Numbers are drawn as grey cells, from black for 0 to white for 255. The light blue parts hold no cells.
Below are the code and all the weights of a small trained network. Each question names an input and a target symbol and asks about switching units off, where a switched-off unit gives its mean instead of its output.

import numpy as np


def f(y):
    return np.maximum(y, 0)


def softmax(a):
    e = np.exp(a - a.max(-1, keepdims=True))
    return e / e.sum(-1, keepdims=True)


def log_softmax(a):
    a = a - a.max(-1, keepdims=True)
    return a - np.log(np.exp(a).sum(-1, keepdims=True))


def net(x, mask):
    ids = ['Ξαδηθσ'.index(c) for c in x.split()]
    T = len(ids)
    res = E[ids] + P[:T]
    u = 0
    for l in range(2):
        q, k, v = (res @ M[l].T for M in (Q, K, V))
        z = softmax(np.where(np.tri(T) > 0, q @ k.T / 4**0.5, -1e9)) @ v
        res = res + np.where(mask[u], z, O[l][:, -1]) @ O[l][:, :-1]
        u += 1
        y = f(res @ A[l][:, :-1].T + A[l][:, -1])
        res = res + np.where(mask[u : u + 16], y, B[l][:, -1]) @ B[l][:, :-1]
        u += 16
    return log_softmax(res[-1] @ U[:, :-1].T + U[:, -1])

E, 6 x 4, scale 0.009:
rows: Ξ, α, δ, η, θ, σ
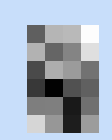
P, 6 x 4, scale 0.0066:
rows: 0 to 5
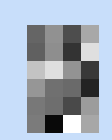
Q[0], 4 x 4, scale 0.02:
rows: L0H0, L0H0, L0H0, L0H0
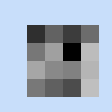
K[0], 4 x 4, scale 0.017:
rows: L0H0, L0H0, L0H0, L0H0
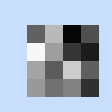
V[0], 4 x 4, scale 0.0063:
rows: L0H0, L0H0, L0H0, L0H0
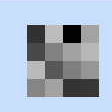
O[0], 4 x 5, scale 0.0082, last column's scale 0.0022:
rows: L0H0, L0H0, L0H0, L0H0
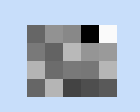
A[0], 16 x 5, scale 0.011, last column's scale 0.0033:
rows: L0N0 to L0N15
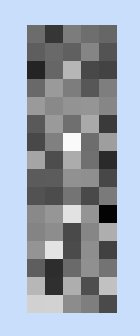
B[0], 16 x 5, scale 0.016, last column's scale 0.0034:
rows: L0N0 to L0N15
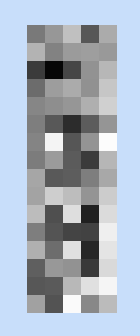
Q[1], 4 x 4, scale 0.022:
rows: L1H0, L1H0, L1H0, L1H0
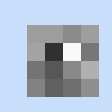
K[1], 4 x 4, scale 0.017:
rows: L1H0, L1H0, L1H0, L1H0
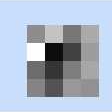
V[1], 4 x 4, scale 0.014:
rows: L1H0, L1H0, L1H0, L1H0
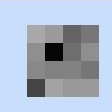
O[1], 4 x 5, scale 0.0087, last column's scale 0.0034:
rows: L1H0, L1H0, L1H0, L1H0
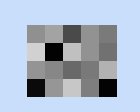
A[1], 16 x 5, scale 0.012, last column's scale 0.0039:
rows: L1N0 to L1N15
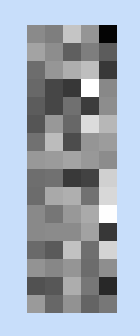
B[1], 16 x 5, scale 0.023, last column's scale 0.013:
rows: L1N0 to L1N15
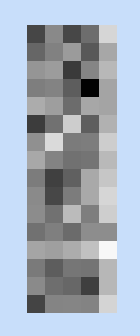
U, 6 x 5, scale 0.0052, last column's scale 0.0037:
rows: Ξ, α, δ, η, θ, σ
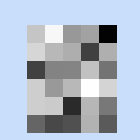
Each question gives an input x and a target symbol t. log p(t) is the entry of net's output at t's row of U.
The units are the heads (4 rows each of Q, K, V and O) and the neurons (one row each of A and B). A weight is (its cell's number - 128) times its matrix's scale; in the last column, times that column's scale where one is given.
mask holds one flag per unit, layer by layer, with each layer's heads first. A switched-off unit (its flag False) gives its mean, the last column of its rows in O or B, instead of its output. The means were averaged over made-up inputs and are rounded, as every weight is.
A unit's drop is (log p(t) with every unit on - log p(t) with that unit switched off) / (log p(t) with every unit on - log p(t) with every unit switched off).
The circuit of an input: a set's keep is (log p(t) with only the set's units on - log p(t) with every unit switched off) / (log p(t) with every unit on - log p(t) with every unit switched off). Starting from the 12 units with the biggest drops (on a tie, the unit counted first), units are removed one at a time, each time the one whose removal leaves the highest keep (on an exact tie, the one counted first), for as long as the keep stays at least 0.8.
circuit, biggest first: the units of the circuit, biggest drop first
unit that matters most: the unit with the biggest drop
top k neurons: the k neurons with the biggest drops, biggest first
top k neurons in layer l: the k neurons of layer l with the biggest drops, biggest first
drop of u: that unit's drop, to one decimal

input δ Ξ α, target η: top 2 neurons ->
L1N12; L1N10
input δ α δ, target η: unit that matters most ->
L0N15
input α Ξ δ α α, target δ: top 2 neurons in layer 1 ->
L1N5; L1N12
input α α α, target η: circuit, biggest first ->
L1N12; L0N6; L1H0
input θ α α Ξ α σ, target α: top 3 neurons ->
L1N3; L0N14; L0N12
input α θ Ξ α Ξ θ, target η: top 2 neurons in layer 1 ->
L1N12; L1N3
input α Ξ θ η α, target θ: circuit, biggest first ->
L0H0; L0N14; L1H0
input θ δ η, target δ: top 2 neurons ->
L0N9; L0N2
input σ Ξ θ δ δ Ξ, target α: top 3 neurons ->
L0N10; L0N6; L0N12
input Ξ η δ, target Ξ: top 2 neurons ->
L0N6; L1N6
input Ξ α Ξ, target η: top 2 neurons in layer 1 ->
L1N12; L1N9
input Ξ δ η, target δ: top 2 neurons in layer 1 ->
L1N5; L1N9
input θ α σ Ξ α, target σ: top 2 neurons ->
L0N6; L0N12
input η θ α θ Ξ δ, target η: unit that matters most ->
L0N10
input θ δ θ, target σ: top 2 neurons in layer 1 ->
L1N8; L1N12
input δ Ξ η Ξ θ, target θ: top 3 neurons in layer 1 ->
L1N8; L1N6; L1N5
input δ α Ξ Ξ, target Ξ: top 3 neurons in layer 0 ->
L0N6; L0N14; L0N11
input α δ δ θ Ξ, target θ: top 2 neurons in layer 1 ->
L1N6; L1N8
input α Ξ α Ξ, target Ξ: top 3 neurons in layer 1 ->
L1N6; L1N5; L1N8
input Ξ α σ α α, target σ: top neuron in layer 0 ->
L0N12
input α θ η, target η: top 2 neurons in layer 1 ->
L1N12; L1N3
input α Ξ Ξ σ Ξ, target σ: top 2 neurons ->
L0N12; L0N6
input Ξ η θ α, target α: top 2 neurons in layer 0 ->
L0N12; L0N10
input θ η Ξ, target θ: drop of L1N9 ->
0.2
